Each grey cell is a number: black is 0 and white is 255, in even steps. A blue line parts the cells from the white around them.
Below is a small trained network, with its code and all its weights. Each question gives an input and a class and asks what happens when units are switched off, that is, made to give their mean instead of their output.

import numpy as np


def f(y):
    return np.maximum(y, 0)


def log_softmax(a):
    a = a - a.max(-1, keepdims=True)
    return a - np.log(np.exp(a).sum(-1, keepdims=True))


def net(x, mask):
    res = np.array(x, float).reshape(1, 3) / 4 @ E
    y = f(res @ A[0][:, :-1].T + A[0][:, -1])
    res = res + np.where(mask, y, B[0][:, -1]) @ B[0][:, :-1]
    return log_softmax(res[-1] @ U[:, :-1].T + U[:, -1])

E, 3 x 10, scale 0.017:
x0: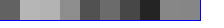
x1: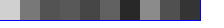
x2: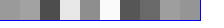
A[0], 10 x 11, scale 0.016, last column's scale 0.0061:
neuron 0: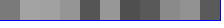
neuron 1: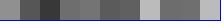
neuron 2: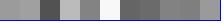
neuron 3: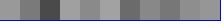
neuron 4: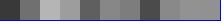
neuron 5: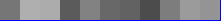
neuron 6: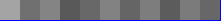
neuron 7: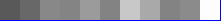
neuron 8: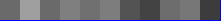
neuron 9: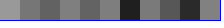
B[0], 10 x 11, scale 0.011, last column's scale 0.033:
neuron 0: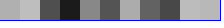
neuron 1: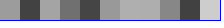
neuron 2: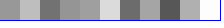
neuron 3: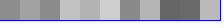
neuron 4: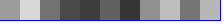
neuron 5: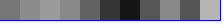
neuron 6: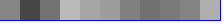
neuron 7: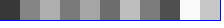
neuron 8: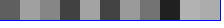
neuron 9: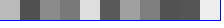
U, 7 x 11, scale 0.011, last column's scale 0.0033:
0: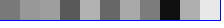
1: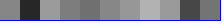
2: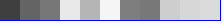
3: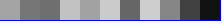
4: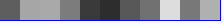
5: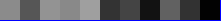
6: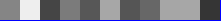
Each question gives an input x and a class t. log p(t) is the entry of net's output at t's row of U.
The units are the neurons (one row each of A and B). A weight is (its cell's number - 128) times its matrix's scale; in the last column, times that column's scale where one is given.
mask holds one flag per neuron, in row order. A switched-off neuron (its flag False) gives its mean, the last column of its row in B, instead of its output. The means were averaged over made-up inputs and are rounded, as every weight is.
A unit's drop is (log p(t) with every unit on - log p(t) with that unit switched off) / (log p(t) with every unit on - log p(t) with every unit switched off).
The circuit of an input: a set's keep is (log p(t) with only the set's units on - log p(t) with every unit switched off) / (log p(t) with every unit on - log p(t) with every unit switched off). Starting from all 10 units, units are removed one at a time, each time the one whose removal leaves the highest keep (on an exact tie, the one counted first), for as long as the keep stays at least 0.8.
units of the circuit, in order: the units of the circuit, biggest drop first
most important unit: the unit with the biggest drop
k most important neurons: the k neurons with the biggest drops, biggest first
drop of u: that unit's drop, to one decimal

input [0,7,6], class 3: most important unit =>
neuron 7
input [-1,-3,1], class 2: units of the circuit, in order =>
(neuron 9; neuron 0)
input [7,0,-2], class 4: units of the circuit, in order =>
(neuron 4; neuron 2)
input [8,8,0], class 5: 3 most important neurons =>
(neuron 5; neuron 2; neuron 7)
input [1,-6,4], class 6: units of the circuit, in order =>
(neuron 4; neuron 9)
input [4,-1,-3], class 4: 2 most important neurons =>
(neuron 9; neuron 2)
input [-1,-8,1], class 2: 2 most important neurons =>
(neuron 9; neuron 0)
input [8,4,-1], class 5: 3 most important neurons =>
(neuron 5; neuron 2; neuron 7)
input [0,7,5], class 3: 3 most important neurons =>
(neuron 7; neuron 3; neuron 1)
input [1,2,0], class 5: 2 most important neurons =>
(neuron 2; neuron 7)
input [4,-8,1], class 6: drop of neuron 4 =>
0.3
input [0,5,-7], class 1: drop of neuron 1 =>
0.4
